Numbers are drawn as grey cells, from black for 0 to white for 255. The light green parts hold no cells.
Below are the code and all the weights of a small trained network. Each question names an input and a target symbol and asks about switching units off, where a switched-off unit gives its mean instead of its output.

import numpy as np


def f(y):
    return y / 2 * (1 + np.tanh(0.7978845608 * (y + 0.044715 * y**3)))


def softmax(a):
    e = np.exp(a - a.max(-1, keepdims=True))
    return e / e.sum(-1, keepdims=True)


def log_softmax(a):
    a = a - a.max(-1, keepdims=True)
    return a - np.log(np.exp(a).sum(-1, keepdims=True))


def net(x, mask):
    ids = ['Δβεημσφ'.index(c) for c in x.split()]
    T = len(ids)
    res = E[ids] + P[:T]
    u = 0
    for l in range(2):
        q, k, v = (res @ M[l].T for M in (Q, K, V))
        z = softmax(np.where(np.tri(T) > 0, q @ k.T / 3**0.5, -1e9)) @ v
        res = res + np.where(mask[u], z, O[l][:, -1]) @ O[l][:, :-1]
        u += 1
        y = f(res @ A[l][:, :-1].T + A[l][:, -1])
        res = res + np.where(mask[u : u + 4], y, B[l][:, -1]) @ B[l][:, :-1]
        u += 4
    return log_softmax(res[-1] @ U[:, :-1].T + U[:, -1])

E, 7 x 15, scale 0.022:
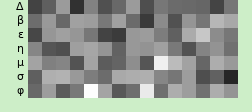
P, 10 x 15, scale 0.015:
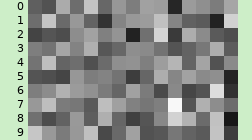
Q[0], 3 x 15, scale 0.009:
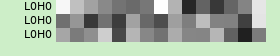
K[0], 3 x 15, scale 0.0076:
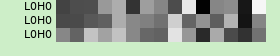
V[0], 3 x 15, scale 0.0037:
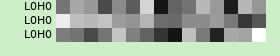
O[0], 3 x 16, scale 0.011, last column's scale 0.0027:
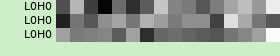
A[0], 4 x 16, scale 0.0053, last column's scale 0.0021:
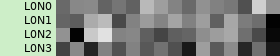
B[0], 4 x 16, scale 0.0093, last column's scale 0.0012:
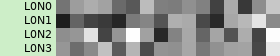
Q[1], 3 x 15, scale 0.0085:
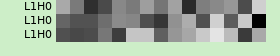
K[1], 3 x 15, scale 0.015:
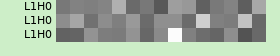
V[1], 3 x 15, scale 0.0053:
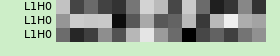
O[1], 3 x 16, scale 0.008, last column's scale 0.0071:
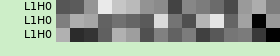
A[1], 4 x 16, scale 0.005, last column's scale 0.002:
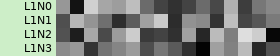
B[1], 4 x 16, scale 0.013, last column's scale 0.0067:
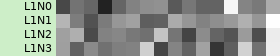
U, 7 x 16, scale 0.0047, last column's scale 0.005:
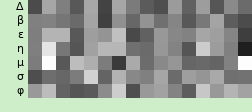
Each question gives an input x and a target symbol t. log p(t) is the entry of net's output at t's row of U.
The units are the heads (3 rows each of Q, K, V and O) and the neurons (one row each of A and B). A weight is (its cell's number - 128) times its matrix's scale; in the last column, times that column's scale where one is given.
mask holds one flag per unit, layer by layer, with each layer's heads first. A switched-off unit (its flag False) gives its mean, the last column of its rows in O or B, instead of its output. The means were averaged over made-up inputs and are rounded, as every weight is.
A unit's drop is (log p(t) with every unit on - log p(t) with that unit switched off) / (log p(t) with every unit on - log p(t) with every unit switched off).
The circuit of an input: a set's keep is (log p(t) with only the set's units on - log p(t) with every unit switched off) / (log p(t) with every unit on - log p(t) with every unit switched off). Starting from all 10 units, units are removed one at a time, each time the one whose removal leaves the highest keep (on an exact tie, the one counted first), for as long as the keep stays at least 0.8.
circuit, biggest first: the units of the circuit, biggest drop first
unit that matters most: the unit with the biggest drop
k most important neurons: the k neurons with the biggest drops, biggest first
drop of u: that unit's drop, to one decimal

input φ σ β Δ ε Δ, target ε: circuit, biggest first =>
L0H0, L0N2
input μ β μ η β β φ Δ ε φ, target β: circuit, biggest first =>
L1N3, L1H0
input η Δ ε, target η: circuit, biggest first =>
L0H0, L1N0, L0N2, L1N2
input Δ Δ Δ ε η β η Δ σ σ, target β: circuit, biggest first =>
L1N3, L1H0
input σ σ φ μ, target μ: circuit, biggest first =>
L0H0, L1N3, L1N2
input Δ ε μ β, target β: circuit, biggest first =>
L1N3, L1H0, L0H0, L1N2
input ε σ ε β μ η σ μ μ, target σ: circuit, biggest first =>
L0H0, L1H0
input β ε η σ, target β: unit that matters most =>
L1H0
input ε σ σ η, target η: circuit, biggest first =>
L1N0, L0H0, L1H0, L0N2
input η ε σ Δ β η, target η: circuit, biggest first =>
L1N0, L0H0, L0N2, L1N2
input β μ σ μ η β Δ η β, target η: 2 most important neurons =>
L1N0, L0N2
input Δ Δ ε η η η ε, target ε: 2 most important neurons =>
L0N2, L1N2
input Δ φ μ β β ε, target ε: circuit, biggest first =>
L0N2, L0H0
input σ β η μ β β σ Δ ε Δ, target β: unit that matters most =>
L1N3
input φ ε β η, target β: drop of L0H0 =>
0.2
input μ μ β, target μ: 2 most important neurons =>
L1N2, L1N3
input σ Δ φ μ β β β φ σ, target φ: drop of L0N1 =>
0.1
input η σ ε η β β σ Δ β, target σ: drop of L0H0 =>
1.3
